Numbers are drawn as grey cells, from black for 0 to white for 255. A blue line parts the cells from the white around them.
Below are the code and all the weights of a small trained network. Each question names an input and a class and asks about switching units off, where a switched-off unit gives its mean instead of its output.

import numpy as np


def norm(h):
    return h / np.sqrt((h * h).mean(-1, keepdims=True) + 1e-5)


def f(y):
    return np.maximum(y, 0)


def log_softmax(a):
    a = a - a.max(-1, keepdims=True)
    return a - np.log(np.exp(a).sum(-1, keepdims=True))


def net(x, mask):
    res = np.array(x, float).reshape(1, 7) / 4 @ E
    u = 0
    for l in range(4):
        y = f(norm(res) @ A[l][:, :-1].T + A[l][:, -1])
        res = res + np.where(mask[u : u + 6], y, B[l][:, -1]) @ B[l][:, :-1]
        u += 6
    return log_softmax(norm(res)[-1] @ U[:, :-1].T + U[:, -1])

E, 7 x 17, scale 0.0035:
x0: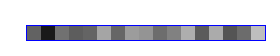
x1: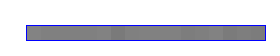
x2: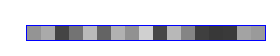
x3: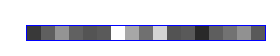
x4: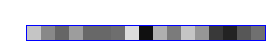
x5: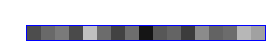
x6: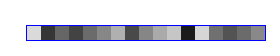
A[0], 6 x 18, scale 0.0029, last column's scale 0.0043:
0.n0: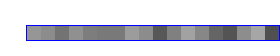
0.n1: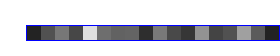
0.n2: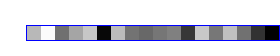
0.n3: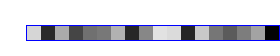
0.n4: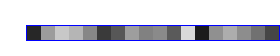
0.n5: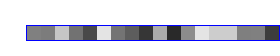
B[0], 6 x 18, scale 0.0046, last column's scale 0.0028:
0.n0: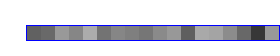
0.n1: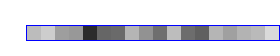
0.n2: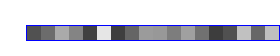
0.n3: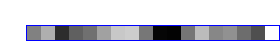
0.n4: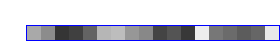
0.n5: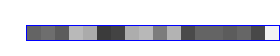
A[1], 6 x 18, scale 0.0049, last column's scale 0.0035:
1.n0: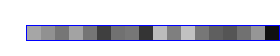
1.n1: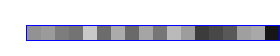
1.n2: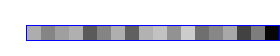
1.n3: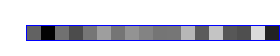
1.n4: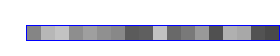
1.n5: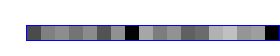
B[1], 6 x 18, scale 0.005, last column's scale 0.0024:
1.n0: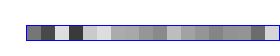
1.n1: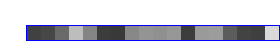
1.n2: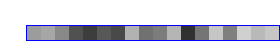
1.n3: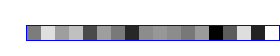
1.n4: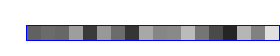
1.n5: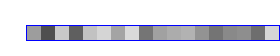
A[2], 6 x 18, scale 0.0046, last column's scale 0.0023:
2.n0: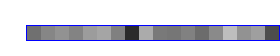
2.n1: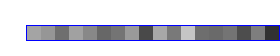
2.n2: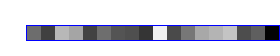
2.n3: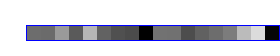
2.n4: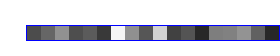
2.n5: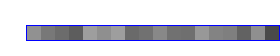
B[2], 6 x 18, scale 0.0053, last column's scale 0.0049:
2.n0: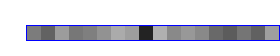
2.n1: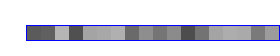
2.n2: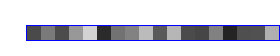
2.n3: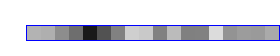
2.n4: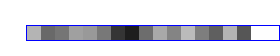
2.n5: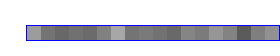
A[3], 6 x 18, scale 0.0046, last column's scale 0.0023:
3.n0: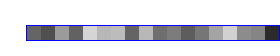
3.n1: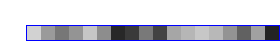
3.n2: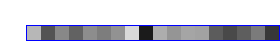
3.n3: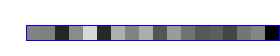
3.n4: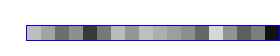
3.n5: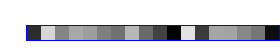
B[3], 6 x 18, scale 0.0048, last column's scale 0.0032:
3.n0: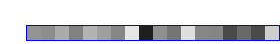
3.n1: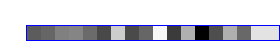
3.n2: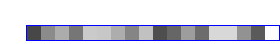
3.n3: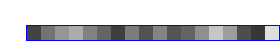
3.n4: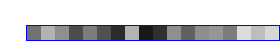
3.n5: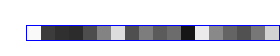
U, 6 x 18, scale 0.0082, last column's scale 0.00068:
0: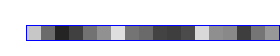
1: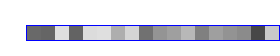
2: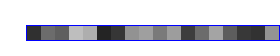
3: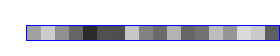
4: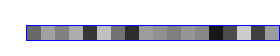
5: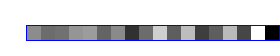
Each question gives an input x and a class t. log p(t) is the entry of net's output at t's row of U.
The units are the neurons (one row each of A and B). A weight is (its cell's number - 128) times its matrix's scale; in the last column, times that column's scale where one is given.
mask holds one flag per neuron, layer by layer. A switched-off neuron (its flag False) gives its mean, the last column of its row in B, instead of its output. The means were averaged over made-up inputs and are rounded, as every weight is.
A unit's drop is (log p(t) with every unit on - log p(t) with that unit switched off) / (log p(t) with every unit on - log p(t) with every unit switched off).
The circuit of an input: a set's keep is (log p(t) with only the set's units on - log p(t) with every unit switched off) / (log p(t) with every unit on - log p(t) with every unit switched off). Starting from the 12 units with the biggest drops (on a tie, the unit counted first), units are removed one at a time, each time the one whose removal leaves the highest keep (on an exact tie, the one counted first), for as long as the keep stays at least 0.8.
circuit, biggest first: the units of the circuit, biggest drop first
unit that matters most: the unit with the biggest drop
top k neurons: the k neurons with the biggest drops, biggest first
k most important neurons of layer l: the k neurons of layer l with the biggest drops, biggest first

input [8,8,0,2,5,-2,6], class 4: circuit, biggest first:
1.n3
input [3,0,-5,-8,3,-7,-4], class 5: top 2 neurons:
3.n1; 2.n3
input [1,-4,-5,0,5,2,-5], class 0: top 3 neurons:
0.n4; 3.n5; 1.n1
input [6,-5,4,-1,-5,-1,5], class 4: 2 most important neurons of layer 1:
1.n3; 1.n0
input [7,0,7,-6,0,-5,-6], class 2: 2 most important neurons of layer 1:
1.n1; 1.n4
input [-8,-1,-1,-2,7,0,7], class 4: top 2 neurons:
0.n2; 1.n4
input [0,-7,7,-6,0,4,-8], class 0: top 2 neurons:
3.n5; 2.n4
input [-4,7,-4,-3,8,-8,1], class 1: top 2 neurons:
1.n0; 3.n2
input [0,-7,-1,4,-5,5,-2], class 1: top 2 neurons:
1.n5; 3.n0
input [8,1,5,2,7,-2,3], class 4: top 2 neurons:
1.n3; 1.n5
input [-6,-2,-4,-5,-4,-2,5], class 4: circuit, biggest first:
0.n2; 1.n4
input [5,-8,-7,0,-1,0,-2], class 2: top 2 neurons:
0.n5; 2.n2
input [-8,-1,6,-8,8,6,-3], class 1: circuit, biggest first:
1.n0; 3.n2
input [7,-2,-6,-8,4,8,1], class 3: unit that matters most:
2.n3
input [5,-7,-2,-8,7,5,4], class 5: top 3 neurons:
3.n1; 1.n5; 2.n0
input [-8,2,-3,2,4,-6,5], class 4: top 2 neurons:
0.n2; 1.n4
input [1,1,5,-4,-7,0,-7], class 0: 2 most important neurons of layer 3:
3.n5; 3.n2
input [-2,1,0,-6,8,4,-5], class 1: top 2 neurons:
1.n0; 2.n4
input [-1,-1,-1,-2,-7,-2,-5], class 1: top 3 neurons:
1.n5; 0.n3; 3.n0
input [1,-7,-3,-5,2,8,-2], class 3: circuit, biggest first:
2.n3
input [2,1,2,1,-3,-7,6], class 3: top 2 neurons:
3.n4; 0.n4
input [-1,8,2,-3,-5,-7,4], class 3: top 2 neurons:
3.n4; 1.n2
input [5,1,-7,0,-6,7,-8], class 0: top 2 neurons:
3.n5; 0.n4
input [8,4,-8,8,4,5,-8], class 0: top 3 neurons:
3.n5; 0.n4; 1.n1
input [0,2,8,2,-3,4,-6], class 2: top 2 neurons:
1.n1; 0.n3
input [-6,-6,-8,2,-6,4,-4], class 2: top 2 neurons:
2.n2; 0.n5
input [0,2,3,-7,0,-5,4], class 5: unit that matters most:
3.n1
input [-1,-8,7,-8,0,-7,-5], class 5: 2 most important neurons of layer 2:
2.n2; 2.n3
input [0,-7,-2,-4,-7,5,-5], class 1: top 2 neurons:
1.n5; 0.n3
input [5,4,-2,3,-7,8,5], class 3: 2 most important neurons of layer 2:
2.n3; 2.n1
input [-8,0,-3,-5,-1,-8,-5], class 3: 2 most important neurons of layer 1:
1.n2; 1.n3
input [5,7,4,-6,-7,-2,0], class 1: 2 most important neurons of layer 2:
2.n4; 2.n0
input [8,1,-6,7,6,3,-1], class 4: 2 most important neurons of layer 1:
1.n3; 1.n5
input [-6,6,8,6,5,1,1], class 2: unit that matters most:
1.n1
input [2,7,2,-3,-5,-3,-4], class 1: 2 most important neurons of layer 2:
2.n4; 2.n0
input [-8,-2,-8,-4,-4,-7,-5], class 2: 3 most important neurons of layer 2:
2.n2; 2.n4; 2.n3
